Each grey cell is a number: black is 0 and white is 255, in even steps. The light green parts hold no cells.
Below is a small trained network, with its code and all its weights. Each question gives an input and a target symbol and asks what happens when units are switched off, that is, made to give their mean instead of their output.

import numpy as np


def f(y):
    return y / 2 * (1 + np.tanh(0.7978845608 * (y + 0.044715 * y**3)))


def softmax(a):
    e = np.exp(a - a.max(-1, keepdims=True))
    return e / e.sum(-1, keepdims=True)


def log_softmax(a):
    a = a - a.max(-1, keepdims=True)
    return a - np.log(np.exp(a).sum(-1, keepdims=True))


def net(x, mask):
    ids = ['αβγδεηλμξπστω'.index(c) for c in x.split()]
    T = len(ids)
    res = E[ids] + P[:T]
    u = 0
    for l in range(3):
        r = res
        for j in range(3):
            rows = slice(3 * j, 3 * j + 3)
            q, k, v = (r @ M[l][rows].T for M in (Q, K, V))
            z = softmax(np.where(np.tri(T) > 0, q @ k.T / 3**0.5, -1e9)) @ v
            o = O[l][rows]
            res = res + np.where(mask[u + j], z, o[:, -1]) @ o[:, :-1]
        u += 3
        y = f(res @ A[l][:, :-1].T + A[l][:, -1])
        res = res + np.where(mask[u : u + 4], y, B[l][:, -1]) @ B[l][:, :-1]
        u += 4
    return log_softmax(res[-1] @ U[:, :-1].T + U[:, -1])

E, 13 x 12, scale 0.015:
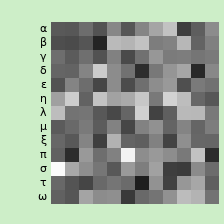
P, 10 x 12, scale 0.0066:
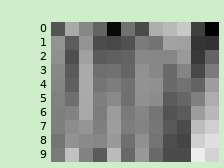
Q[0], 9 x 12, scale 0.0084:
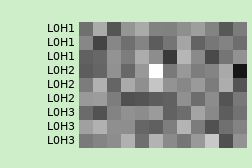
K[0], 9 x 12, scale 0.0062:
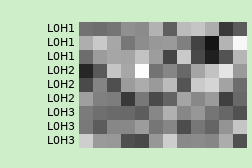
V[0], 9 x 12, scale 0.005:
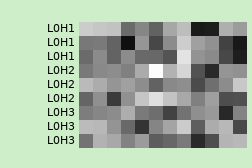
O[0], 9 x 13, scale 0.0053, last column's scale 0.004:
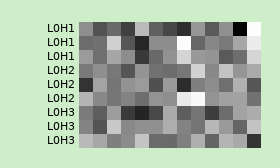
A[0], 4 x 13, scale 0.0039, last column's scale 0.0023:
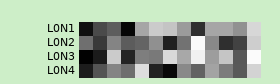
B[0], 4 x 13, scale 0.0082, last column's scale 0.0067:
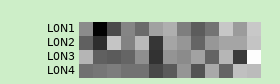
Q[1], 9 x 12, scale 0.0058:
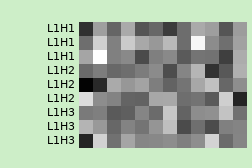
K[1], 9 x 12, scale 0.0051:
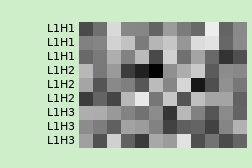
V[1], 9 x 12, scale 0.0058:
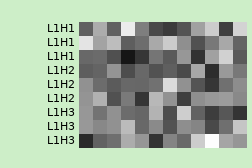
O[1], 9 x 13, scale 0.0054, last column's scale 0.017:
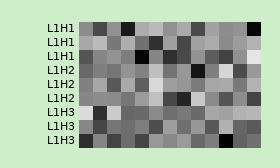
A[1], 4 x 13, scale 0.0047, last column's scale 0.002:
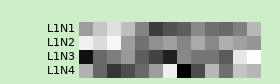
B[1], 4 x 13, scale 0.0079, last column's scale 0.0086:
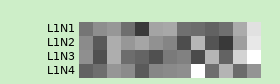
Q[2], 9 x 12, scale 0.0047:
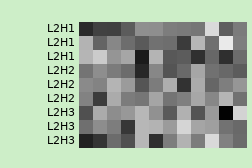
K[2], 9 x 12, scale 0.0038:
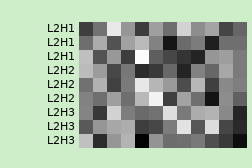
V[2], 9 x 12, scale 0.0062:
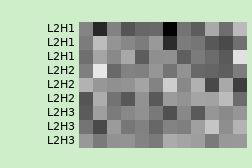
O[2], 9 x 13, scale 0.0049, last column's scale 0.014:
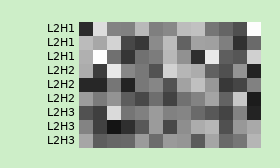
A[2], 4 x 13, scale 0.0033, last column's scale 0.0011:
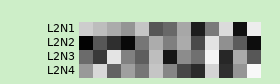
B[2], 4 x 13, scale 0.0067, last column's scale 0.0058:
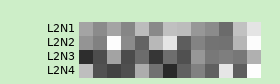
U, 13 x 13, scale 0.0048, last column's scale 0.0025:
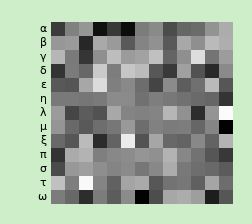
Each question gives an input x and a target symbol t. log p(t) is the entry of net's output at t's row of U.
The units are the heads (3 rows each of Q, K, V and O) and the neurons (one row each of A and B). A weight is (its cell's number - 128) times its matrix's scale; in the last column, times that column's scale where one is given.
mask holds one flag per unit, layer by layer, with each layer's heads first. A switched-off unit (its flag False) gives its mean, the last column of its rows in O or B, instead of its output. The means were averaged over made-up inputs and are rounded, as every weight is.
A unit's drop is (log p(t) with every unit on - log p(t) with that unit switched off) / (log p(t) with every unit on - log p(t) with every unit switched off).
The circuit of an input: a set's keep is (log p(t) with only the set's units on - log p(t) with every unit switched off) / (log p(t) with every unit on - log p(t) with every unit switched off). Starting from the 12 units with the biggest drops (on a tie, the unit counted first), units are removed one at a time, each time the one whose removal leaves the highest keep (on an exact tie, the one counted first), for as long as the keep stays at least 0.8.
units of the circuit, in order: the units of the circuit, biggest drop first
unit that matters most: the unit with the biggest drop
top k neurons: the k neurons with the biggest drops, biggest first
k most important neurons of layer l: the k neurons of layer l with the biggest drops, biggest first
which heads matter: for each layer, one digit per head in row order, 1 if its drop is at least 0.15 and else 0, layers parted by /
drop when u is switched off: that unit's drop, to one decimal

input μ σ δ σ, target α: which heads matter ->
011 / 011 / 000
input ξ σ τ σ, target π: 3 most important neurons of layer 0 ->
L0N3; L0N4; L0N1
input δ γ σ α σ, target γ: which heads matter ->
010 / 010 / 000
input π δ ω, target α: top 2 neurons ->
L0N3; L1N3
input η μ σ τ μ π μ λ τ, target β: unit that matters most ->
L2H2
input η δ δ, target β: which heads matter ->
110 / 110 / 110
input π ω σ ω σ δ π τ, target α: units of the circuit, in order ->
L1H1; L0N4; L1N3
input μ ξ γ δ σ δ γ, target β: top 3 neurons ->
L1N2; L1N1; L1N3
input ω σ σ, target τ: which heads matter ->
000 / 000 / 100
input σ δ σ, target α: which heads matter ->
001 / 011 / 000
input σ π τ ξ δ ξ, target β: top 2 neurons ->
L1N2; L1N3
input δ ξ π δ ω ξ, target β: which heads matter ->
000 / 000 / 011
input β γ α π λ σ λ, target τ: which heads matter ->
000 / 001 / 101
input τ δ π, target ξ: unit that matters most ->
L2N2
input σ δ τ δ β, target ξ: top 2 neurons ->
L0N1; L0N4
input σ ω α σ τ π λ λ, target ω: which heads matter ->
100 / 000 / 000
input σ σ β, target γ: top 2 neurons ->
L0N3; L0N1
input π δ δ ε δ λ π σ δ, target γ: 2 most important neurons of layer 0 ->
L0N3; L0N1
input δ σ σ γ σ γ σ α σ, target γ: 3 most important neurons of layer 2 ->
L2N1; L2N2; L2N3
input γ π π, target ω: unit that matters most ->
L1H1
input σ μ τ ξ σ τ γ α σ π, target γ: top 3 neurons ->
L0N2; L0N3; L2N1
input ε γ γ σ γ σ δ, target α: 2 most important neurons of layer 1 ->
L1N3; L1N1
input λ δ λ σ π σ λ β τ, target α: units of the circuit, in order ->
L0N4; L1H1; L1N3
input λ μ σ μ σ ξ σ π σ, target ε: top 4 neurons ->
L0N3; L0N2; L0N1; L1N1
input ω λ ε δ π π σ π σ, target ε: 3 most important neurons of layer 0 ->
L0N3; L0N1; L0N2
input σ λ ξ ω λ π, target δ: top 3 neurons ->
L2N4; L1N2; L2N2
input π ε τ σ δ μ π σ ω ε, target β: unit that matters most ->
L2H2
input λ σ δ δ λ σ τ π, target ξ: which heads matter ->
000 / 100 / 001
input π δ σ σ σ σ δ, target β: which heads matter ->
010 / 100 / 010
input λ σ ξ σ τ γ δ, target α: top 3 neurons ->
L1N3; L2N3; L0N4
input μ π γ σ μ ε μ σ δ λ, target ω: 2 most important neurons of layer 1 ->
L1N4; L1N3
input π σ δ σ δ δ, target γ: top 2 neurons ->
L0N3; L2N4
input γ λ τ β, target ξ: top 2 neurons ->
L0N1; L1N4
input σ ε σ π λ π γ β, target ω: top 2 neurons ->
L0N3; L0N1
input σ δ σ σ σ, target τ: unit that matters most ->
L0H1
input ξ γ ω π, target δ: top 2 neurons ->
L2N4; L0N1
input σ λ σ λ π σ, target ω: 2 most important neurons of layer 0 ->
L0N3; L0N1
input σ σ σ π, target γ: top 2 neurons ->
L0N2; L0N3
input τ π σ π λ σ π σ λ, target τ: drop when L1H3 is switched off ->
0.5
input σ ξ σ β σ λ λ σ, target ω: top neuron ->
L1N4
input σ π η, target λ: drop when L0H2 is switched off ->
0.1
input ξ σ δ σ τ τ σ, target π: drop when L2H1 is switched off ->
0.7
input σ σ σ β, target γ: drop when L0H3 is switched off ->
0.0
